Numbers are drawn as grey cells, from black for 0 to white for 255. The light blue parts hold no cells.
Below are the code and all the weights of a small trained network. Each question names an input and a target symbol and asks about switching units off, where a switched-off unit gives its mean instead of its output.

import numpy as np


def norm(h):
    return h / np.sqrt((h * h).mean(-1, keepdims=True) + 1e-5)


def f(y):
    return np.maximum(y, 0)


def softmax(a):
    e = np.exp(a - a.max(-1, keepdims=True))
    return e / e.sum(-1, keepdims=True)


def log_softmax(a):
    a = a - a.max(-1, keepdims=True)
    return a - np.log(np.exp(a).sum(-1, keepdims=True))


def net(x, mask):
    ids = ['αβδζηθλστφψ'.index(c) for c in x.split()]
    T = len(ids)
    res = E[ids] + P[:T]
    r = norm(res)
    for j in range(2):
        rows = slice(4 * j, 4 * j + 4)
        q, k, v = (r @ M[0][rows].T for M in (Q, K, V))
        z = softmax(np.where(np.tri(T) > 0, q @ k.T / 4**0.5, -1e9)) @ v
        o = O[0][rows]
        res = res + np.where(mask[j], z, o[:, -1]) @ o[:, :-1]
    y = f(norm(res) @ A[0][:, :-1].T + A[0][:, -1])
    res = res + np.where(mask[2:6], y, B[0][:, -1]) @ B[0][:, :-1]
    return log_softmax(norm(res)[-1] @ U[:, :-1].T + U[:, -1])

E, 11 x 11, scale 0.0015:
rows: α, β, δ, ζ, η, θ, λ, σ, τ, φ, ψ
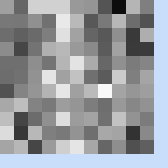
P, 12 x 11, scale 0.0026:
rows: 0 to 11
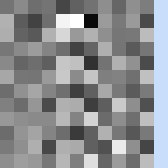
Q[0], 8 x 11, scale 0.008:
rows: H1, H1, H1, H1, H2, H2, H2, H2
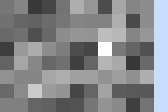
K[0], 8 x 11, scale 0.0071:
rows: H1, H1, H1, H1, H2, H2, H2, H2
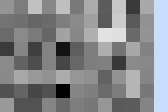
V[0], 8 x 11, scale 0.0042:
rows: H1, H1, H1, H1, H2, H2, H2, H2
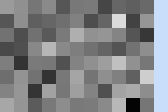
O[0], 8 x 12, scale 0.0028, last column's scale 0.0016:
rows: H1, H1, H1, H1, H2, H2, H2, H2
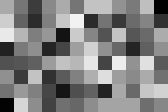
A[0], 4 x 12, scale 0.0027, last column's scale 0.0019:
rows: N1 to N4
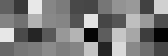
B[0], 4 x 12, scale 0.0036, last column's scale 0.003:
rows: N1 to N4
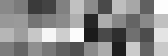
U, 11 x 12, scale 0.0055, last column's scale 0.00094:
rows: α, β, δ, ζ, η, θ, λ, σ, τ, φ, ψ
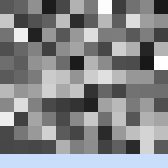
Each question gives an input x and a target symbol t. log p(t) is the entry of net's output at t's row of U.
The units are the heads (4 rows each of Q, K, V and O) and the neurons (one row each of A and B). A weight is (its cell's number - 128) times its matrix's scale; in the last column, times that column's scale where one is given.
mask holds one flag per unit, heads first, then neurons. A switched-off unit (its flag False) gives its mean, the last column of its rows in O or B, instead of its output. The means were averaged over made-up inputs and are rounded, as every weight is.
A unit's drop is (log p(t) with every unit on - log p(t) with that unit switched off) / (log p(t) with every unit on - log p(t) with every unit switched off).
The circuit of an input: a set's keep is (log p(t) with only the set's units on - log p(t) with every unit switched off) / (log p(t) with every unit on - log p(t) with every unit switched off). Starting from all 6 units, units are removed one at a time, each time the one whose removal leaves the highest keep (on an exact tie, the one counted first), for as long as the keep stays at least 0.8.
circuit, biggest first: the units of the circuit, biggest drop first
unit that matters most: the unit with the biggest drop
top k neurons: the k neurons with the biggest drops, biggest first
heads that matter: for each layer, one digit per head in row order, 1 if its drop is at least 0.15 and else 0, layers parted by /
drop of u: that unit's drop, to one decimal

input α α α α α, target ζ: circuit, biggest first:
(H1; N1)
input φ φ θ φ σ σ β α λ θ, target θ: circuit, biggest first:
(H2)
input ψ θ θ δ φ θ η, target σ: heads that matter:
11
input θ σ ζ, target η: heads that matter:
01
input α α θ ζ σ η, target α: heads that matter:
01
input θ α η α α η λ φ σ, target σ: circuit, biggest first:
(N3; H2; N2)
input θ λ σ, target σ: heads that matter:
01
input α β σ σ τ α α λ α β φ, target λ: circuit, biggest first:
(N3; H2)
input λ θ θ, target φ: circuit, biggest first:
(H2; N3; N4)
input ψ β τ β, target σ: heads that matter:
11
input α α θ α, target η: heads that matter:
11
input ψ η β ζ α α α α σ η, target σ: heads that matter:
11
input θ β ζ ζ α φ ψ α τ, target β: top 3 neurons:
(N4; N3; N2)
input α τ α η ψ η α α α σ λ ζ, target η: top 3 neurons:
(N3; N4; N1)
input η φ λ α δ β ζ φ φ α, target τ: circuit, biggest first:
(H2; H1)
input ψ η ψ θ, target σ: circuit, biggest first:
(H2)
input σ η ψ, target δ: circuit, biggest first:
(N3; H2)
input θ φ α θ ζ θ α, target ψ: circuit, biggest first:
(H1; H2)
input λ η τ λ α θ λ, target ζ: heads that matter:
10
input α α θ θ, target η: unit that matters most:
H1
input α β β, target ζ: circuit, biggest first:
(H2; H1; N3)
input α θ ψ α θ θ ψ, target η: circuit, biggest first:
(H1; H2)
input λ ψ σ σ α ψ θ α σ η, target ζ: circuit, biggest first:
(N1; H1)
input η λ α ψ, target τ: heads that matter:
01
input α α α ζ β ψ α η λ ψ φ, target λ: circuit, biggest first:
(N3; H1)
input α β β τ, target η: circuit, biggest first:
(H1; H2)
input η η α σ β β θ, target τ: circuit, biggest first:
(H2)
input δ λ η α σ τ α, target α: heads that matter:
11
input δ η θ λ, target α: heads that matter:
11
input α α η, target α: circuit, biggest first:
(H1; N3; N2; N4)
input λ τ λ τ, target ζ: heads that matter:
10
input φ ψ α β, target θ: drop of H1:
0.1
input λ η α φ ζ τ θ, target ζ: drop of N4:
0.0
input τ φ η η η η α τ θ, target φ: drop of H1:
0.1
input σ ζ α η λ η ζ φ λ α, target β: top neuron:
(N3)
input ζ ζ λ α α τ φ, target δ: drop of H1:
0.4
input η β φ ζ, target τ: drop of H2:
0.3
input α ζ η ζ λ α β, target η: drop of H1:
1.0
